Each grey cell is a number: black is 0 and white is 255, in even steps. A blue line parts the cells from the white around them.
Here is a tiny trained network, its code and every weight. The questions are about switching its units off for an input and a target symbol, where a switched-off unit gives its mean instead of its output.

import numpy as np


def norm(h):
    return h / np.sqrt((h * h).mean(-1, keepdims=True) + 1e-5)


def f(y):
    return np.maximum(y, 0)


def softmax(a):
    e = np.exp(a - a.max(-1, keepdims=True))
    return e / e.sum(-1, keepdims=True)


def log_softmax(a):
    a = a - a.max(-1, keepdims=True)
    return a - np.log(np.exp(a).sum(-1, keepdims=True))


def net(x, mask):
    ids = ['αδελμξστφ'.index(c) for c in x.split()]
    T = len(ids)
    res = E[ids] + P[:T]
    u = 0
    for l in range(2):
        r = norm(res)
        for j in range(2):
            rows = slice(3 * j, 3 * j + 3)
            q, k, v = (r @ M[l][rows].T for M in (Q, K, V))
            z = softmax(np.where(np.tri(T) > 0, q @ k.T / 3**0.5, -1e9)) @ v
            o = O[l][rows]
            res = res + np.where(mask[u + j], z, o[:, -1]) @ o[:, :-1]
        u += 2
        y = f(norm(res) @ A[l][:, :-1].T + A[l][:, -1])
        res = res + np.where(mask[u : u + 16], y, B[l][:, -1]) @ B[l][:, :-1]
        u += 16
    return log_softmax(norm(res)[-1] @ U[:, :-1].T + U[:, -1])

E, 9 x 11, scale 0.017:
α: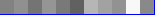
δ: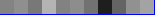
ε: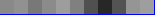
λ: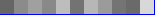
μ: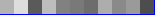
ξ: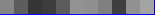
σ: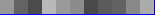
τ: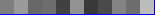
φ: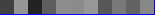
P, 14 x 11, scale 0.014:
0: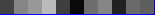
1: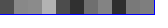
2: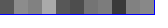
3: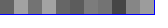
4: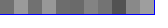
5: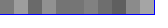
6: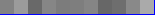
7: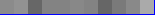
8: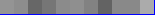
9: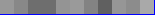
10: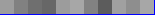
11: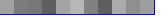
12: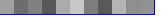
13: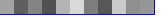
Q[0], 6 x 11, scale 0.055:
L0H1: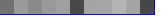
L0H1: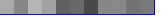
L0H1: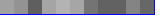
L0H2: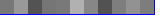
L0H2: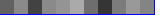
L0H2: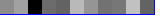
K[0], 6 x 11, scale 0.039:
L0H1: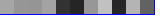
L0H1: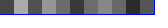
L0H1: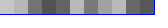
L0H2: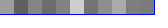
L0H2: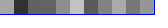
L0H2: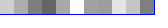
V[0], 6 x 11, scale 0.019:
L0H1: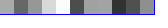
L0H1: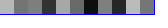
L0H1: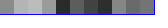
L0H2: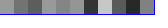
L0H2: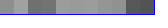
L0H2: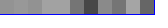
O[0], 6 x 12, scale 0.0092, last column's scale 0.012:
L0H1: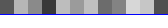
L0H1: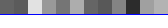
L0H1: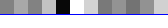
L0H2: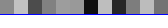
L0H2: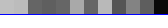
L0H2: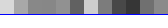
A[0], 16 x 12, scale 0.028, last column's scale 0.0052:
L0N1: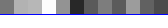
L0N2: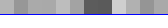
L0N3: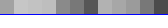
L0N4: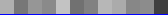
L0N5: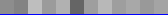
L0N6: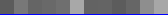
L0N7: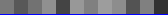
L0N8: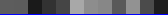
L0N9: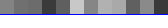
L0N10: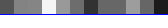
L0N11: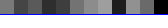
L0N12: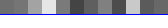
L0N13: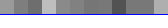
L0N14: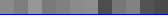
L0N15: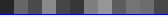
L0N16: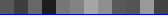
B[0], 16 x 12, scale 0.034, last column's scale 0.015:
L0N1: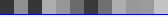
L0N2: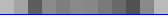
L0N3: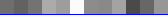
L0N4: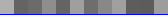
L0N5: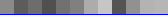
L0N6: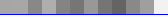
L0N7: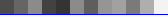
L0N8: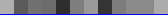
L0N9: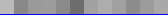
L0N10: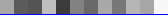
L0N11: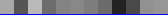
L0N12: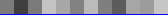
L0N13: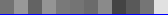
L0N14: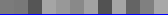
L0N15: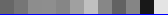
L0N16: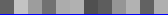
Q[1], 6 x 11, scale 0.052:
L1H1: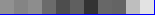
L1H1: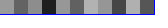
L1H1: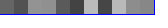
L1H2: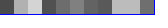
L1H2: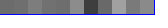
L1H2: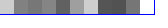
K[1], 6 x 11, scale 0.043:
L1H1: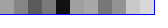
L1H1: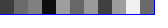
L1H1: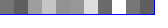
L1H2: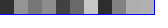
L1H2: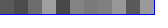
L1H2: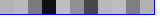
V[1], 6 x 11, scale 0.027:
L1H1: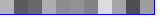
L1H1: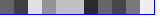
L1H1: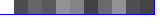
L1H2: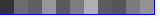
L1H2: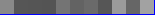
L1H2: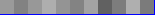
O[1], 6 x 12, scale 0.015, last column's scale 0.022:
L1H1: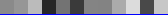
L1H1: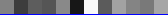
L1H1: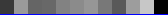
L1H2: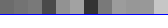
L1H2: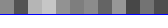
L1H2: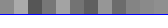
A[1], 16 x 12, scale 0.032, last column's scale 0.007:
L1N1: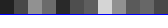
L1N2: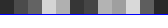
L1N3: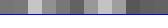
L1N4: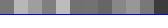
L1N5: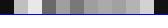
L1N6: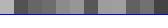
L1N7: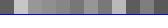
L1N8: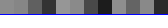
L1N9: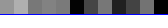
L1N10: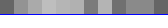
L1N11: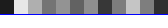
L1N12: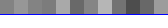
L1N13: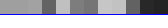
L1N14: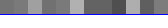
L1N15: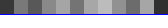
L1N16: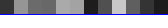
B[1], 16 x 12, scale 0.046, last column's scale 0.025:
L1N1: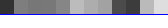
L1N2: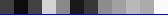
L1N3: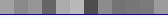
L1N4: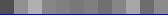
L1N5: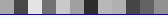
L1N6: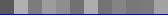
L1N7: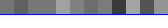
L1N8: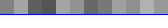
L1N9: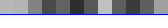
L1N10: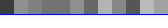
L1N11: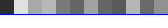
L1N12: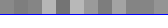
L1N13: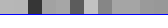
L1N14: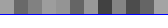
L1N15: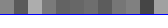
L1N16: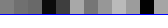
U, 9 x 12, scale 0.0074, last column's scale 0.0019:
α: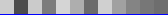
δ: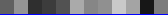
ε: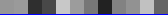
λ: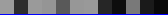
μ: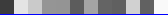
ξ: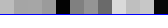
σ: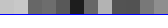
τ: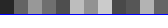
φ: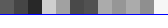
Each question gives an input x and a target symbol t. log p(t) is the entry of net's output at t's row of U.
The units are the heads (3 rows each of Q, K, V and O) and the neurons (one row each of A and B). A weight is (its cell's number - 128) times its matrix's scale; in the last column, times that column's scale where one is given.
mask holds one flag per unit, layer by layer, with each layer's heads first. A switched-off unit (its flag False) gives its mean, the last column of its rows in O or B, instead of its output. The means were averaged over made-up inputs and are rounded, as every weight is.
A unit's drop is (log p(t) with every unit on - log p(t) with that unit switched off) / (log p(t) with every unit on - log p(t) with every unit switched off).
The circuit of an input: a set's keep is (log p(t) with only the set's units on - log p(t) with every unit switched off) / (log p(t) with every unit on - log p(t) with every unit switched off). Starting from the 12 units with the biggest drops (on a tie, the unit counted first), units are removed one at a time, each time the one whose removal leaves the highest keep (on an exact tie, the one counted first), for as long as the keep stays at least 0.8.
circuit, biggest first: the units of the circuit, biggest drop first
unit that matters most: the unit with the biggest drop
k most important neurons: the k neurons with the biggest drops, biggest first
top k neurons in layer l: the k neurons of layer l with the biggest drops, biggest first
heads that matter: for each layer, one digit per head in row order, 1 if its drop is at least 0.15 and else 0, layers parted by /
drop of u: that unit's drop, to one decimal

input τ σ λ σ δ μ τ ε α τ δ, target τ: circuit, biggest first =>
(L0H1, L0N7, L1N1)
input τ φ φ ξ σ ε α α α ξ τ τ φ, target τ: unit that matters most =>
L0H1
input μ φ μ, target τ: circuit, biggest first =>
(L0N3, L1N2)
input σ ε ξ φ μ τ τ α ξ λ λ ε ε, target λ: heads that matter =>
11 / 01
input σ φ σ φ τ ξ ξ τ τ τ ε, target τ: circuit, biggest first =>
(L0H1, L0N7, L1N1)
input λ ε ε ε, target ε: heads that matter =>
11 / 00
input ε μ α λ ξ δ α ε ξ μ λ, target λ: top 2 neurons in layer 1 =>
(L1N2, L1N15)
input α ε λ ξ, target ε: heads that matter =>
10 / 10
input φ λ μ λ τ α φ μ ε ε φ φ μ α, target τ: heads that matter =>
11 / 10
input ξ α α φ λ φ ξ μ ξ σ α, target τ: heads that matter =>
01 / 10
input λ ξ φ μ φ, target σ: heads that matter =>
01 / 00
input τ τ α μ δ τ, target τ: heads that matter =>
10 / 00
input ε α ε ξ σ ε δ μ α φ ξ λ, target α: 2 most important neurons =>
(L0N5, L1N5)
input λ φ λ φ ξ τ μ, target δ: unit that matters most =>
L0N3
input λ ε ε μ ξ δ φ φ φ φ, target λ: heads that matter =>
11 / 00
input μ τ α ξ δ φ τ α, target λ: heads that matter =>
11 / 10
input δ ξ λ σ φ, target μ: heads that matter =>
10 / 00
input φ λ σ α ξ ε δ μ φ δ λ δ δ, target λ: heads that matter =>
11 / 01
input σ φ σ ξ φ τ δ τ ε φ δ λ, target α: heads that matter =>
10 / 10
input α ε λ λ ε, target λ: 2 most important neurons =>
(L1N2, L1N7)
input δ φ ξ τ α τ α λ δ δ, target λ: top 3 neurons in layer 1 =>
(L1N7, L1N2, L1N1)
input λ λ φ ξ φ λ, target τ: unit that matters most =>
L1H1
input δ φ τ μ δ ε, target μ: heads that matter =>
11 / 10
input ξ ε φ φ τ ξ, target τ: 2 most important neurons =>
(L0N7, L1N1)
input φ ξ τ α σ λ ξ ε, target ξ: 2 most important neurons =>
(L1N2, L1N1)
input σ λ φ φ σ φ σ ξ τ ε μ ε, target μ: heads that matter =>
01 / 10
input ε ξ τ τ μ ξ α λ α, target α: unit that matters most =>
L0H2
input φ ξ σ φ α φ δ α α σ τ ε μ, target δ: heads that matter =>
11 / 00
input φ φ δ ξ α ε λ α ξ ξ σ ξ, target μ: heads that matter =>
10 / 00
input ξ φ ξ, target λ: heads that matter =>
00 / 00
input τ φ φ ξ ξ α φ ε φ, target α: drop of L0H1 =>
0.8
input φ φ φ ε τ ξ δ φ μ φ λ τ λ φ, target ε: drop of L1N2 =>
0.1
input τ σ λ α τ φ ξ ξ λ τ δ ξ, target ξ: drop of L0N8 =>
0.8
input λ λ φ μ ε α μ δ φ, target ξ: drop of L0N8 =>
0.7
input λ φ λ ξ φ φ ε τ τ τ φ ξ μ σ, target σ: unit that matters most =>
L0N2
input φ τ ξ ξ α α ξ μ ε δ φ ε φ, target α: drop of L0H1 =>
0.9
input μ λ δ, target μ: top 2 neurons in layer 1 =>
(L1N11, L1N2)
